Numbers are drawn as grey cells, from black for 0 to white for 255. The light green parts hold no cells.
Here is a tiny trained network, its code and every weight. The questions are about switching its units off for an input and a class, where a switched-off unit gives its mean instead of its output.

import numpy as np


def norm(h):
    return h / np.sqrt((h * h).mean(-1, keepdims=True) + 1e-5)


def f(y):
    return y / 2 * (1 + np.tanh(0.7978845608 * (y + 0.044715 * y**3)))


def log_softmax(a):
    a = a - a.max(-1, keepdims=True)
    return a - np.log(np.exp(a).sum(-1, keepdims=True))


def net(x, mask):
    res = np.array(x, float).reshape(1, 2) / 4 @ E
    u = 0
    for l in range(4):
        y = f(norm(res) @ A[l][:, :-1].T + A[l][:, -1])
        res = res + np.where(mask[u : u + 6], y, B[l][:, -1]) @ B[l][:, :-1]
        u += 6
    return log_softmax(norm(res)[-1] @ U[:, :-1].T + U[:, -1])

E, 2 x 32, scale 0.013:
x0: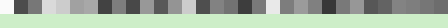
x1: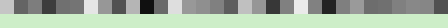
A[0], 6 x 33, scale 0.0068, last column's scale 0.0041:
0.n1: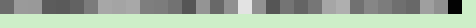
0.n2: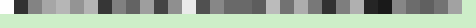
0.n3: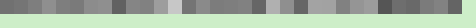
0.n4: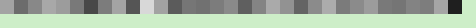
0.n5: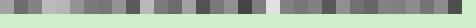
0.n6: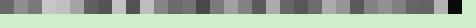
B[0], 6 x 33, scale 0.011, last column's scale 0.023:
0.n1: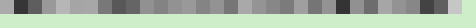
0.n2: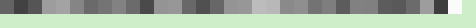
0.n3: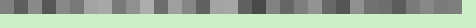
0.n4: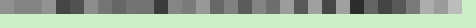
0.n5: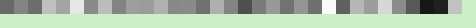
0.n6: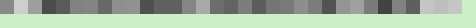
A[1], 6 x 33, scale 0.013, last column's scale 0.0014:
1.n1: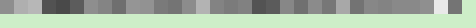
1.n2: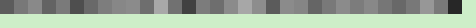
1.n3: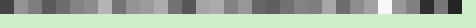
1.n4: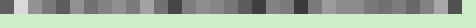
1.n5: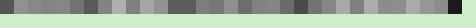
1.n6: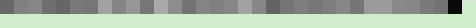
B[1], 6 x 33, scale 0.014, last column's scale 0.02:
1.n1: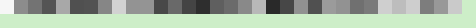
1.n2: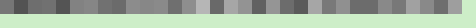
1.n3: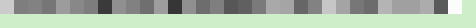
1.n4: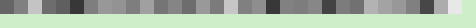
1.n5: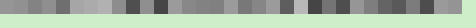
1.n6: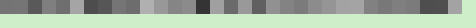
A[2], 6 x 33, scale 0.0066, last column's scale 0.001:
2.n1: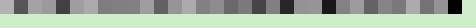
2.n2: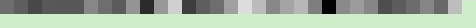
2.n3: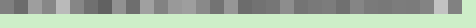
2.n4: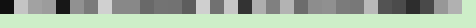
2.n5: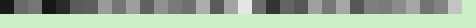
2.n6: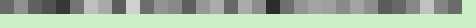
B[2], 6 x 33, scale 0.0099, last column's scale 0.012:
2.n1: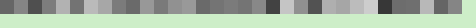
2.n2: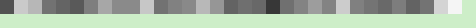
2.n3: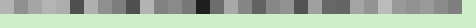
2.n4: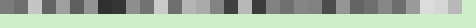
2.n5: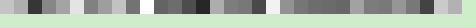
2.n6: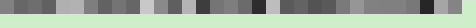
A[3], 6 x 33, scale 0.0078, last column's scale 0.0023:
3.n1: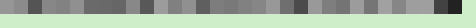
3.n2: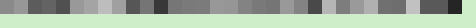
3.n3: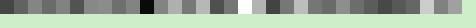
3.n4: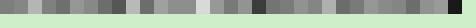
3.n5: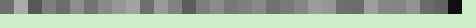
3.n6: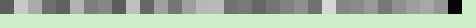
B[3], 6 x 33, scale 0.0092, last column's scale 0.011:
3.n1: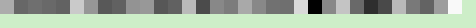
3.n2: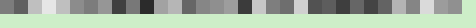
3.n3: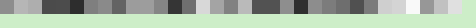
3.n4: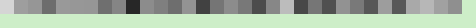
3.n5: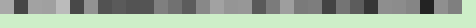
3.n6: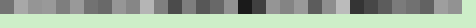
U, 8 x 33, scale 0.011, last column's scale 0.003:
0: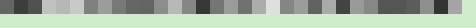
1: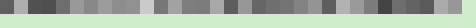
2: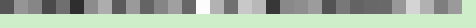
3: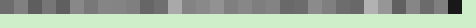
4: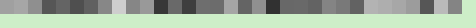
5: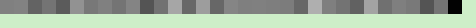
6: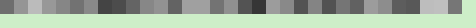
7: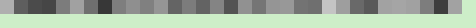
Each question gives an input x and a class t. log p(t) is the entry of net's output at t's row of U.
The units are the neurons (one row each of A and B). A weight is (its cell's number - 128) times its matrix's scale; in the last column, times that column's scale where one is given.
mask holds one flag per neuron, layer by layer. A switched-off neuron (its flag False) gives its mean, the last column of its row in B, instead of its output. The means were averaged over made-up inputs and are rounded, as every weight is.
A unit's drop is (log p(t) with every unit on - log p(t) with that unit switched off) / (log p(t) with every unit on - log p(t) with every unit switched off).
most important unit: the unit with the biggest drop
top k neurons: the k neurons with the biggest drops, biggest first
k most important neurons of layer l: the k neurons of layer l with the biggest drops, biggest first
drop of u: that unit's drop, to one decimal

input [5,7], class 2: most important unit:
3.n3
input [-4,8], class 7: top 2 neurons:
[0.n2, 0.n4]
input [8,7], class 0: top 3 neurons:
[1.n4, 0.n6, 0.n4]
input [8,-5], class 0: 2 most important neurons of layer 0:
[0.n2, 0.n5]
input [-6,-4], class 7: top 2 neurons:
[0.n1, 1.n3]
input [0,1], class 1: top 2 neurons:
[1.n3, 0.n1]
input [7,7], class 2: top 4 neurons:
[3.n3, 1.n3, 2.n2, 0.n1]
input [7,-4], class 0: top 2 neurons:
[0.n2, 0.n5]
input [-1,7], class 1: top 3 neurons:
[0.n5, 1.n3, 2.n2]
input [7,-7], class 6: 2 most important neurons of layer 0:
[0.n6, 0.n1]
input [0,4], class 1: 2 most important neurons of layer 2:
[2.n2, 2.n5]
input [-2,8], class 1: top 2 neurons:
[0.n5, 1.n3]
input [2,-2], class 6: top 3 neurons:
[0.n6, 2.n4, 0.n4]
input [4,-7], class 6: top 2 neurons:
[0.n5, 2.n4]
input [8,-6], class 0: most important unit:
0.n2
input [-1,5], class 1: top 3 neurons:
[0.n5, 1.n3, 2.n2]
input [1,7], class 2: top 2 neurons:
[1.n4, 0.n2]
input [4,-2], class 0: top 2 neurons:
[0.n5, 0.n2]
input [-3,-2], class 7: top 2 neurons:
[0.n1, 0.n2]
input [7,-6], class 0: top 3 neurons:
[0.n2, 0.n5, 1.n4]
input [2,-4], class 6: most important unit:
0.n5
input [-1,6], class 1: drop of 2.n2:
0.1
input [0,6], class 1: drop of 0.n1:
1.0
